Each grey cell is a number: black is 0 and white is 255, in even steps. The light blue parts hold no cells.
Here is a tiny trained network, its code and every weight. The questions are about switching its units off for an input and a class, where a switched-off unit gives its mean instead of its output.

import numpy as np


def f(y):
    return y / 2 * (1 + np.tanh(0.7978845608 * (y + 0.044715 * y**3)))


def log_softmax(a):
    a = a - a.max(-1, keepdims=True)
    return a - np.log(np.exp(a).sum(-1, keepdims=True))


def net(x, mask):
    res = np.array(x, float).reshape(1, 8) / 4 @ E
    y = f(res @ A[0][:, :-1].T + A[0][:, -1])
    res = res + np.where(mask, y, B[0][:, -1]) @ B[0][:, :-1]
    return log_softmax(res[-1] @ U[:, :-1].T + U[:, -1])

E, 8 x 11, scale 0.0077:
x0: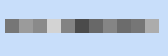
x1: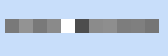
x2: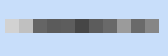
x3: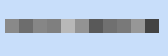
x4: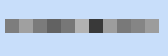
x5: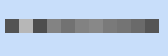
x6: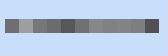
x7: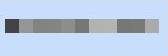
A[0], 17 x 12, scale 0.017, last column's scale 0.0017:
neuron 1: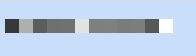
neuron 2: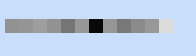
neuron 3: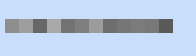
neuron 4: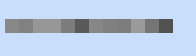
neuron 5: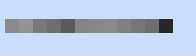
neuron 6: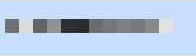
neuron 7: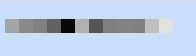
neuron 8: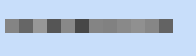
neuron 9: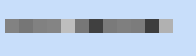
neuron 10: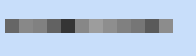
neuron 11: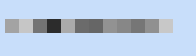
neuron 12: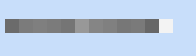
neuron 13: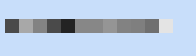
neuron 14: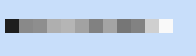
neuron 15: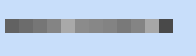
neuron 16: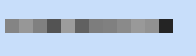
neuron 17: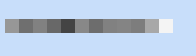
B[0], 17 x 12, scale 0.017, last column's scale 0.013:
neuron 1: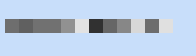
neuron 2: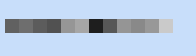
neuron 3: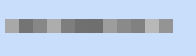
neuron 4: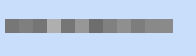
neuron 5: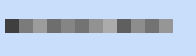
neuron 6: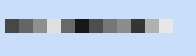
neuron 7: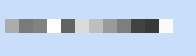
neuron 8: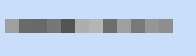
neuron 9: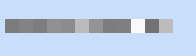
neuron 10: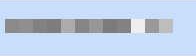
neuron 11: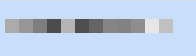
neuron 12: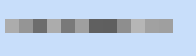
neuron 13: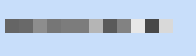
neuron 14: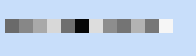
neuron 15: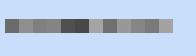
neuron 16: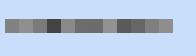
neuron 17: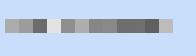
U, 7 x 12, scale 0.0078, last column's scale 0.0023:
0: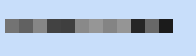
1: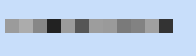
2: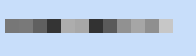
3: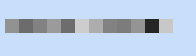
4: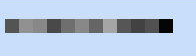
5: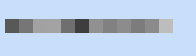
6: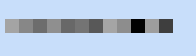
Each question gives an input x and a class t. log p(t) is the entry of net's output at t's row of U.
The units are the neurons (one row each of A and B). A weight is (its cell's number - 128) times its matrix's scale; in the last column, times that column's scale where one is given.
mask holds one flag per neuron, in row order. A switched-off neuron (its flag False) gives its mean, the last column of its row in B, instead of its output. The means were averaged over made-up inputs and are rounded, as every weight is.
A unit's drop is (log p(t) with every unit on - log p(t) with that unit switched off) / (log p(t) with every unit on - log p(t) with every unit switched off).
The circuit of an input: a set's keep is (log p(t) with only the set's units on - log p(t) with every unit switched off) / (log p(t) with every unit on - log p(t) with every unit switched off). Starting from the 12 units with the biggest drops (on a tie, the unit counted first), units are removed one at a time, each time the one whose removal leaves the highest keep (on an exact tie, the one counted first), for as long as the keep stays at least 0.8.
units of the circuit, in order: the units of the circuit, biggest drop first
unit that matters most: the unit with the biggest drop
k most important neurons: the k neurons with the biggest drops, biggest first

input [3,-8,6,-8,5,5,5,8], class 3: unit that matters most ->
neuron 7
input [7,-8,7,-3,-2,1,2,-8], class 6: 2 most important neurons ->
neuron 6; neuron 7
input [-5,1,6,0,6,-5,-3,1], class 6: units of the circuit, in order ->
neuron 7; neuron 11; neuron 13
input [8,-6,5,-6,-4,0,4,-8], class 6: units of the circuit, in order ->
neuron 6; neuron 7; neuron 14
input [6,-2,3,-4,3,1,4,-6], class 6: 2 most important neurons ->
neuron 6; neuron 14
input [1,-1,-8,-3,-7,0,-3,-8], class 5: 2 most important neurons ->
neuron 7; neuron 1
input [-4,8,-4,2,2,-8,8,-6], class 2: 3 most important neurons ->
neuron 7; neuron 14; neuron 17
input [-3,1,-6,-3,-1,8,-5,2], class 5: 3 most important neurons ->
neuron 14; neuron 7; neuron 9
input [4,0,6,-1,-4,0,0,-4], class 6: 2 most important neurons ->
neuron 14; neuron 13
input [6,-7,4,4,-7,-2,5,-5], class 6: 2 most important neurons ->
neuron 6; neuron 14
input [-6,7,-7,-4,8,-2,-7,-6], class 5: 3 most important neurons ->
neuron 14; neuron 7; neuron 15
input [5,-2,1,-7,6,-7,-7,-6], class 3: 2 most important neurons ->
neuron 7; neuron 6
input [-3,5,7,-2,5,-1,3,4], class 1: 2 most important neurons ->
neuron 11; neuron 7
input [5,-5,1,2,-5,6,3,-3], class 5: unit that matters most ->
neuron 6
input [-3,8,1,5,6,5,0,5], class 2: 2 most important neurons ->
neuron 1; neuron 9
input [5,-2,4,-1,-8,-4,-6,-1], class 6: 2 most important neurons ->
neuron 14; neuron 13
